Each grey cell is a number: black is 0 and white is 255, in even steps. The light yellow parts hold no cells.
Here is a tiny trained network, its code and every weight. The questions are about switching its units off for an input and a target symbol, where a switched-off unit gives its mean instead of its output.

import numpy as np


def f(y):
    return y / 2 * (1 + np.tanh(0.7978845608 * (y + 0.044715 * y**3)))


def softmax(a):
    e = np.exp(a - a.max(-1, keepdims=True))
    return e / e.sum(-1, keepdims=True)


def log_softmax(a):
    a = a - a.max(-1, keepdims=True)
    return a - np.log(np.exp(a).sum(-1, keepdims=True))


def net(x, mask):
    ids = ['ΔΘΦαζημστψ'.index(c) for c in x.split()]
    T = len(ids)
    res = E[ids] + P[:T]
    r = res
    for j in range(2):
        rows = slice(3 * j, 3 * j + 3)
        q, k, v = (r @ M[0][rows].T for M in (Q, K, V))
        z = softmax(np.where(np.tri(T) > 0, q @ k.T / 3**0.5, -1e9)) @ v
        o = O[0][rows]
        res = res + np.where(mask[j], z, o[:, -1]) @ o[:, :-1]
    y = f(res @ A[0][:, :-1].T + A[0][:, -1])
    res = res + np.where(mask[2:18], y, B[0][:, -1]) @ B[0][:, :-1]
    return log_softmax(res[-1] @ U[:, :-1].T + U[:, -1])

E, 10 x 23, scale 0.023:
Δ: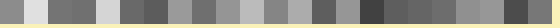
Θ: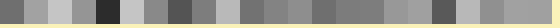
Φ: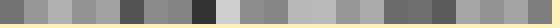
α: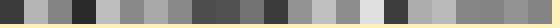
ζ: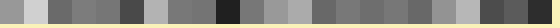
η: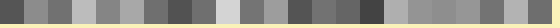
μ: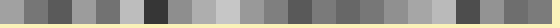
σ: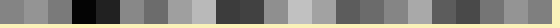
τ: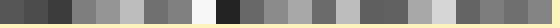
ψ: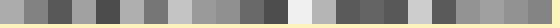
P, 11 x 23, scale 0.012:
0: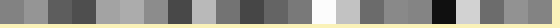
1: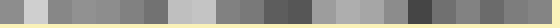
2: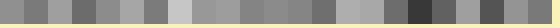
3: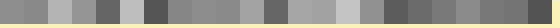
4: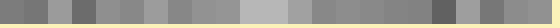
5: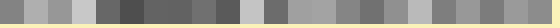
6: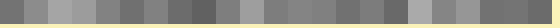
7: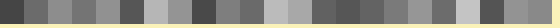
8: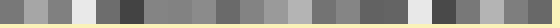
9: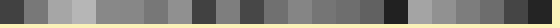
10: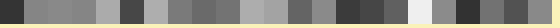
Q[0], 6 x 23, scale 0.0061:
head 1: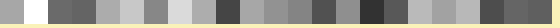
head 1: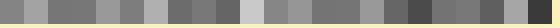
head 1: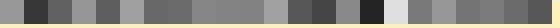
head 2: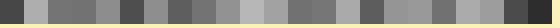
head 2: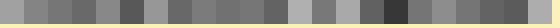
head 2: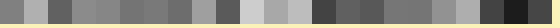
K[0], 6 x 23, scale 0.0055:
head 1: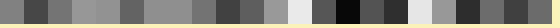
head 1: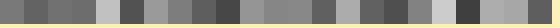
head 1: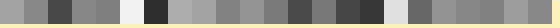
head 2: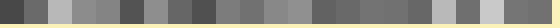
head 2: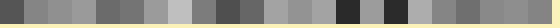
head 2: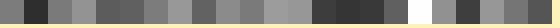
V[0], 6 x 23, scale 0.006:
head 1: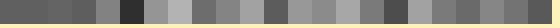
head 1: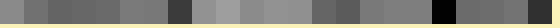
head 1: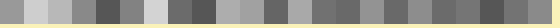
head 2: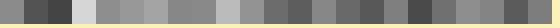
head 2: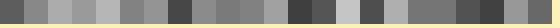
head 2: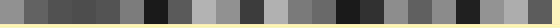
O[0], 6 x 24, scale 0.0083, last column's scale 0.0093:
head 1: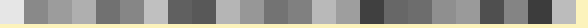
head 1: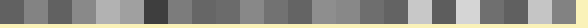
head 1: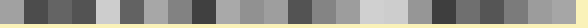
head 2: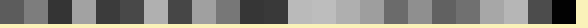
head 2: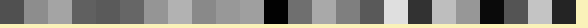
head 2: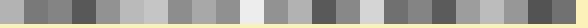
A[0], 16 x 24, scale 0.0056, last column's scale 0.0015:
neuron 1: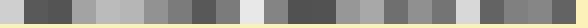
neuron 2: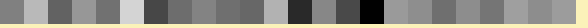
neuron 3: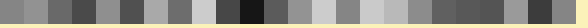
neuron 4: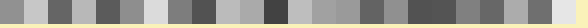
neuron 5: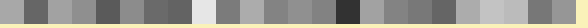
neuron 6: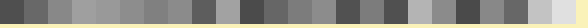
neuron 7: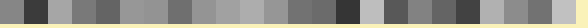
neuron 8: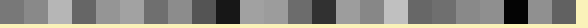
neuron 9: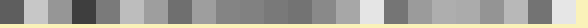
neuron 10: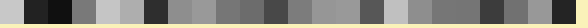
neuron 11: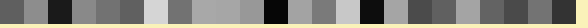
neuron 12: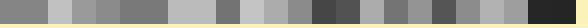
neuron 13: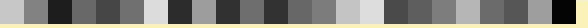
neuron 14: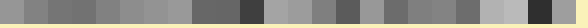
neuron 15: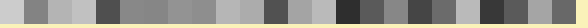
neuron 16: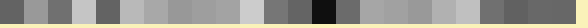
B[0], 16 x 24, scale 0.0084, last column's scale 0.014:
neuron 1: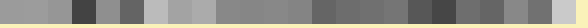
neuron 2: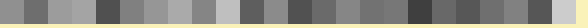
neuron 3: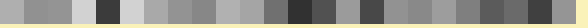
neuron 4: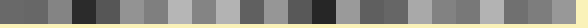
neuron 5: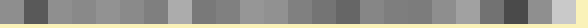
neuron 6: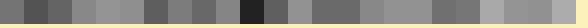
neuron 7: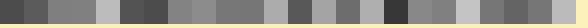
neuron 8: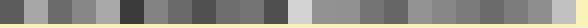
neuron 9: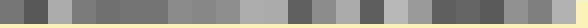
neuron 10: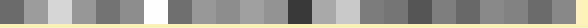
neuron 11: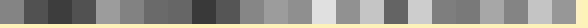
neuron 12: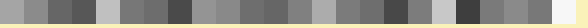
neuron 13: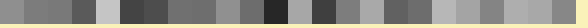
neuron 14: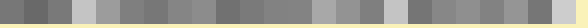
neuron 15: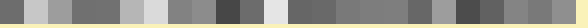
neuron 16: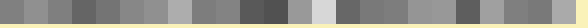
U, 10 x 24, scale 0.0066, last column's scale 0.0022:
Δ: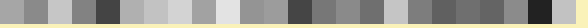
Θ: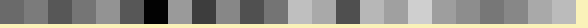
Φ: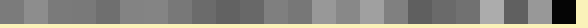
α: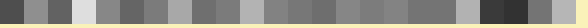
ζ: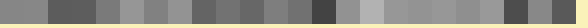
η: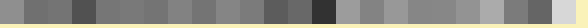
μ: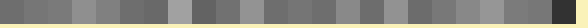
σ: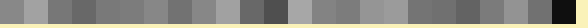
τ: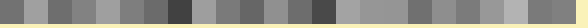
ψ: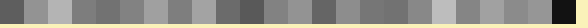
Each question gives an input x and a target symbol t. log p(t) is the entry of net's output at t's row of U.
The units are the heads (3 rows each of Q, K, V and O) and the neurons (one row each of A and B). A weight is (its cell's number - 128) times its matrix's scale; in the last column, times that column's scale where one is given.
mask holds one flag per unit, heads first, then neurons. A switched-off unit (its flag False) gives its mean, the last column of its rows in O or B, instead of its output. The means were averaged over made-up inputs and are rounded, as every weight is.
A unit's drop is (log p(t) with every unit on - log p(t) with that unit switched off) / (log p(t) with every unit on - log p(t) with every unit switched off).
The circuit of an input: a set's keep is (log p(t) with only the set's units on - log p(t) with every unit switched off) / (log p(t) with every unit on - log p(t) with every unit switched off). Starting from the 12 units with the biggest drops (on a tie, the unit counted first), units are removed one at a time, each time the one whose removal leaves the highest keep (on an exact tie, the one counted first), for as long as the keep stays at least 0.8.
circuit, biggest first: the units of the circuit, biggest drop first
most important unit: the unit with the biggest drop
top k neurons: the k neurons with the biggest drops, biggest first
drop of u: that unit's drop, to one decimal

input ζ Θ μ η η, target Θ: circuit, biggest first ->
(neuron 11; head 2)
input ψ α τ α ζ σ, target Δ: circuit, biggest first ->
(neuron 3)
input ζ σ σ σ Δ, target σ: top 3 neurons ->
(neuron 1; neuron 8; neuron 12)
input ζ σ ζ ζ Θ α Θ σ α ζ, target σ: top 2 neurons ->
(neuron 8; neuron 1)
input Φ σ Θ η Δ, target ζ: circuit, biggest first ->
(head 2; neuron 11; neuron 4; neuron 15)
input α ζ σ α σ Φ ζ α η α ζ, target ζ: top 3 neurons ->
(neuron 11; neuron 4; neuron 15)
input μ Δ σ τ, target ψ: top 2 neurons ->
(neuron 12; neuron 16)
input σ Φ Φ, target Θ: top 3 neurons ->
(neuron 2; neuron 1; neuron 6)
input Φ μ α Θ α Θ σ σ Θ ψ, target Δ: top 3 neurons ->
(neuron 1; neuron 8; neuron 11)
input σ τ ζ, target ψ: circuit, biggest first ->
(head 1; neuron 12)
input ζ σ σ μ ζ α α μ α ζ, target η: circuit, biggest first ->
(head 2; neuron 13; neuron 4)
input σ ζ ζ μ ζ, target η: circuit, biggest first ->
(neuron 13; head 2; neuron 4)
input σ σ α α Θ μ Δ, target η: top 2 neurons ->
(neuron 4; neuron 11)
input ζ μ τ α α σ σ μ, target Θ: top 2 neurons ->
(neuron 7; neuron 16)
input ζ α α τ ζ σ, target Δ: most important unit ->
neuron 2
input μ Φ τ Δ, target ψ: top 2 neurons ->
(neuron 15; neuron 11)
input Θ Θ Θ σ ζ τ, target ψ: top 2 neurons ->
(neuron 16; neuron 12)
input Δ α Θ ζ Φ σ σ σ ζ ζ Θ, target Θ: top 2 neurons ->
(neuron 6; neuron 1)
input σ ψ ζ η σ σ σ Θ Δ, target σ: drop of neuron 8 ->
0.2
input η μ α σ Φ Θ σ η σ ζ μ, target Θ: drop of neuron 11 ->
-0.1
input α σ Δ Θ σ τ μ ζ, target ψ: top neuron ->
(neuron 13)
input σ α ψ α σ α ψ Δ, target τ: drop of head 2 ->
1.0
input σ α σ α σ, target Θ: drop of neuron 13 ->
0.0
